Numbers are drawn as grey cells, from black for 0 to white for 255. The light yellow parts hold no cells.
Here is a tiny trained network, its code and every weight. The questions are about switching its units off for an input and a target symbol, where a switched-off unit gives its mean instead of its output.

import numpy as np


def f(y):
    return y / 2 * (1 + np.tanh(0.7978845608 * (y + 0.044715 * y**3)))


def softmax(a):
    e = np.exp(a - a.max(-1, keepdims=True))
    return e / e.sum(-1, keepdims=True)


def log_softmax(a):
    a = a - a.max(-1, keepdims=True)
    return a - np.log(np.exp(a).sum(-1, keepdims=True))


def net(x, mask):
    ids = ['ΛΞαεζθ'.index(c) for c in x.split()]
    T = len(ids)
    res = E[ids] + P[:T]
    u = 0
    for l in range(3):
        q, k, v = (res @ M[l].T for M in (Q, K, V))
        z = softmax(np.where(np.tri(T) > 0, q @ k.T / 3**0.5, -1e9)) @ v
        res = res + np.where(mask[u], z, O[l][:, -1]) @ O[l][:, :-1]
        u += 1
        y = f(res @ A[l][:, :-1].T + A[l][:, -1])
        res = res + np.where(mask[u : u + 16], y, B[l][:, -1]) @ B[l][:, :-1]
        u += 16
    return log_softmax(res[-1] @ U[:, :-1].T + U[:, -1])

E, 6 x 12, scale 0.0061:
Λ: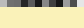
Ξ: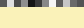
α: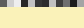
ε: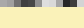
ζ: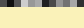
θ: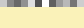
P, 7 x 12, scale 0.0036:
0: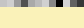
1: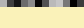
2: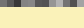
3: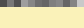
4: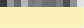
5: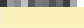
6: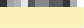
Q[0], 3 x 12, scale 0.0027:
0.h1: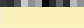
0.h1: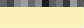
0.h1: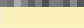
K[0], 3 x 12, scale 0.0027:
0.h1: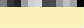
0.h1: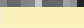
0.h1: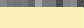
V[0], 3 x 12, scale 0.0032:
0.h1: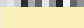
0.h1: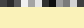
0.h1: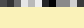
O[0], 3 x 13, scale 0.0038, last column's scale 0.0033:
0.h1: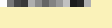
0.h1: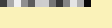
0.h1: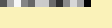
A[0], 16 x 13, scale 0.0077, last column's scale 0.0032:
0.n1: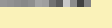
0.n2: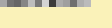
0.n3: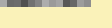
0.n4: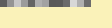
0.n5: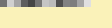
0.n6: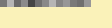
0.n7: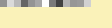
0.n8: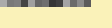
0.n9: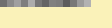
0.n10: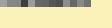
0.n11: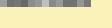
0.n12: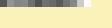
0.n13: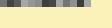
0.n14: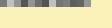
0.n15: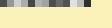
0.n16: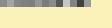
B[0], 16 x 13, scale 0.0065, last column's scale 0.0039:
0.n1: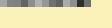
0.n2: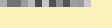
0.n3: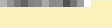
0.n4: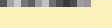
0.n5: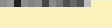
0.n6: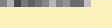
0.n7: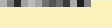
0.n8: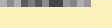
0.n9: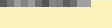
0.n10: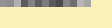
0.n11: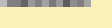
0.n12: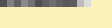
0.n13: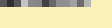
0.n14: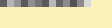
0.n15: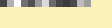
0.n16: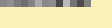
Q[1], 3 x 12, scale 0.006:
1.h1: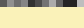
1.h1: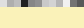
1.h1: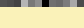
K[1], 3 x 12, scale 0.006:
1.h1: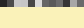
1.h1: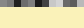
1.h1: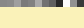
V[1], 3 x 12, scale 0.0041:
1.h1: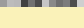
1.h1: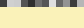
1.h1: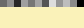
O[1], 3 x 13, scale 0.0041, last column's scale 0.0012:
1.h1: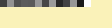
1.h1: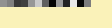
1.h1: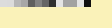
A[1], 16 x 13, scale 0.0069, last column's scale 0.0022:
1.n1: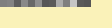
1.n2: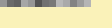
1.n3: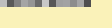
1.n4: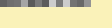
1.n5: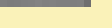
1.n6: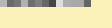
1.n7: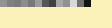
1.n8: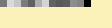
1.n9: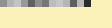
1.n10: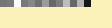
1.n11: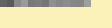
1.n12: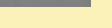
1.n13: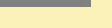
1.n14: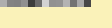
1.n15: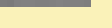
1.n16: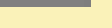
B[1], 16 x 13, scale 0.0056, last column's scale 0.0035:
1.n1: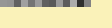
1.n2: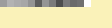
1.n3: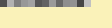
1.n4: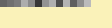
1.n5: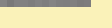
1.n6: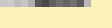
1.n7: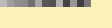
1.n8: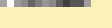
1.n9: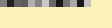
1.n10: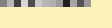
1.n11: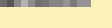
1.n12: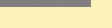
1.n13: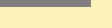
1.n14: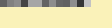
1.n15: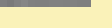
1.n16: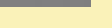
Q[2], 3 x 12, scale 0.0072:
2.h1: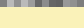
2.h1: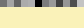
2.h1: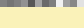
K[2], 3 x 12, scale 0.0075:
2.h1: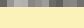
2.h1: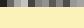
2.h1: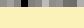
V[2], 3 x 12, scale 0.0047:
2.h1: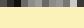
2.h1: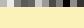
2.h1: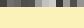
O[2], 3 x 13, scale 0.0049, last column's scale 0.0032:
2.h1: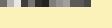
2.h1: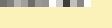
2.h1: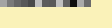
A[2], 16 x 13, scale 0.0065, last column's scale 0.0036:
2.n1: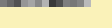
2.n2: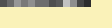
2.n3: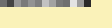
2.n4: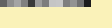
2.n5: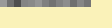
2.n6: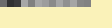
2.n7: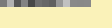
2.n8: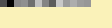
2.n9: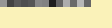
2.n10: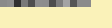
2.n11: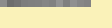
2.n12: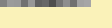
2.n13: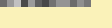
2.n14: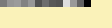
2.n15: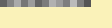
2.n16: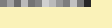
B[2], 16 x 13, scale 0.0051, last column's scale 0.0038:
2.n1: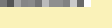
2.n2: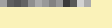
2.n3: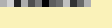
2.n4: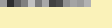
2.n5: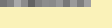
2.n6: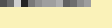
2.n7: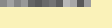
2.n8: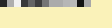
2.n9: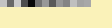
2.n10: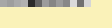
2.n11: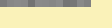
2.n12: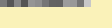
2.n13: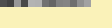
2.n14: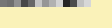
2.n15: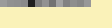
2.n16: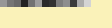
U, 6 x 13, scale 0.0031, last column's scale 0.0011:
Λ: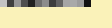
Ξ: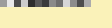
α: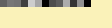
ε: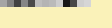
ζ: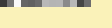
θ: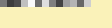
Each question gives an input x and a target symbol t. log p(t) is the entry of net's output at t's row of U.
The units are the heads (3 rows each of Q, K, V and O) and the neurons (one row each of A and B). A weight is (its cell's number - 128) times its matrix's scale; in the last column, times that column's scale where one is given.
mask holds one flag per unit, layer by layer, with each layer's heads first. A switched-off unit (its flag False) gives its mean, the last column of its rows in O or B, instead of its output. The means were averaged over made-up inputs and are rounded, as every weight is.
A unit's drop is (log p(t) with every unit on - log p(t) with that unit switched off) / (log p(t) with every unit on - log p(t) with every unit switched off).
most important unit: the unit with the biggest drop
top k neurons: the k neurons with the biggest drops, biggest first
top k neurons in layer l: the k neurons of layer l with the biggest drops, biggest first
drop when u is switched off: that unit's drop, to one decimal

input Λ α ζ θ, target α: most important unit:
2.h1
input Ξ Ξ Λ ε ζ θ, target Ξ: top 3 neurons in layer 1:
(1.n7, 1.n6, 1.n1)
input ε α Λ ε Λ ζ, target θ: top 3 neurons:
(0.n13, 1.n6, 1.n2)
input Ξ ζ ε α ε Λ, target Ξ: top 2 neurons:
(2.n3, 1.n10)
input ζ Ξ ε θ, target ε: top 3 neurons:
(1.n8, 0.n15, 0.n4)
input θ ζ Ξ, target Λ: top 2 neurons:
(0.n2, 2.n9)
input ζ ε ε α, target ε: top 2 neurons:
(1.n8, 0.n15)
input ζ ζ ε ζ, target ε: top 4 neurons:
(0.n15, 1.n8, 0.n7, 0.n4)
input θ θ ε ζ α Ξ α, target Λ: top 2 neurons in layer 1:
(1.n9, 1.n4)
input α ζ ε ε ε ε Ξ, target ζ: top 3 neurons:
(0.n14, 0.n13, 1.n1)
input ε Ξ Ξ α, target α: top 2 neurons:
(0.n14, 2.n13)
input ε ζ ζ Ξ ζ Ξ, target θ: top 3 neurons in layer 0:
(0.n15, 0.n4, 0.n13)
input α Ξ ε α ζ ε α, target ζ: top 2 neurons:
(1.n9, 0.n14)
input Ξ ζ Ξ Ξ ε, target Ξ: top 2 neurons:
(2.n3, 0.n13)
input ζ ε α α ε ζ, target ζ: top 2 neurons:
(2.n8, 0.n15)
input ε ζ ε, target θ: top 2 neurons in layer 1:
(1.n9, 1.n6)
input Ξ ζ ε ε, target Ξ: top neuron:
(2.n3)
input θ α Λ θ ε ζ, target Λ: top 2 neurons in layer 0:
(0.n2, 0.n7)
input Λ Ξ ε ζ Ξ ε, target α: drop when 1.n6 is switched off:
0.1
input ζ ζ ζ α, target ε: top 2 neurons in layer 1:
(1.n8, 1.n10)
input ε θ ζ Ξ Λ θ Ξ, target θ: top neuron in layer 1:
(1.n9)
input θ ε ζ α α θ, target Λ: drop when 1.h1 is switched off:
1.3
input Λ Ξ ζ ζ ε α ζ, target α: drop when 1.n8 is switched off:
0.2
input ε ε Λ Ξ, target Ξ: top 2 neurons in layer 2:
(2.n7, 2.n10)
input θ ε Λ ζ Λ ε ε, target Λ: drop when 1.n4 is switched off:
0.3
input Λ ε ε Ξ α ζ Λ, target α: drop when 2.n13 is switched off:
0.2
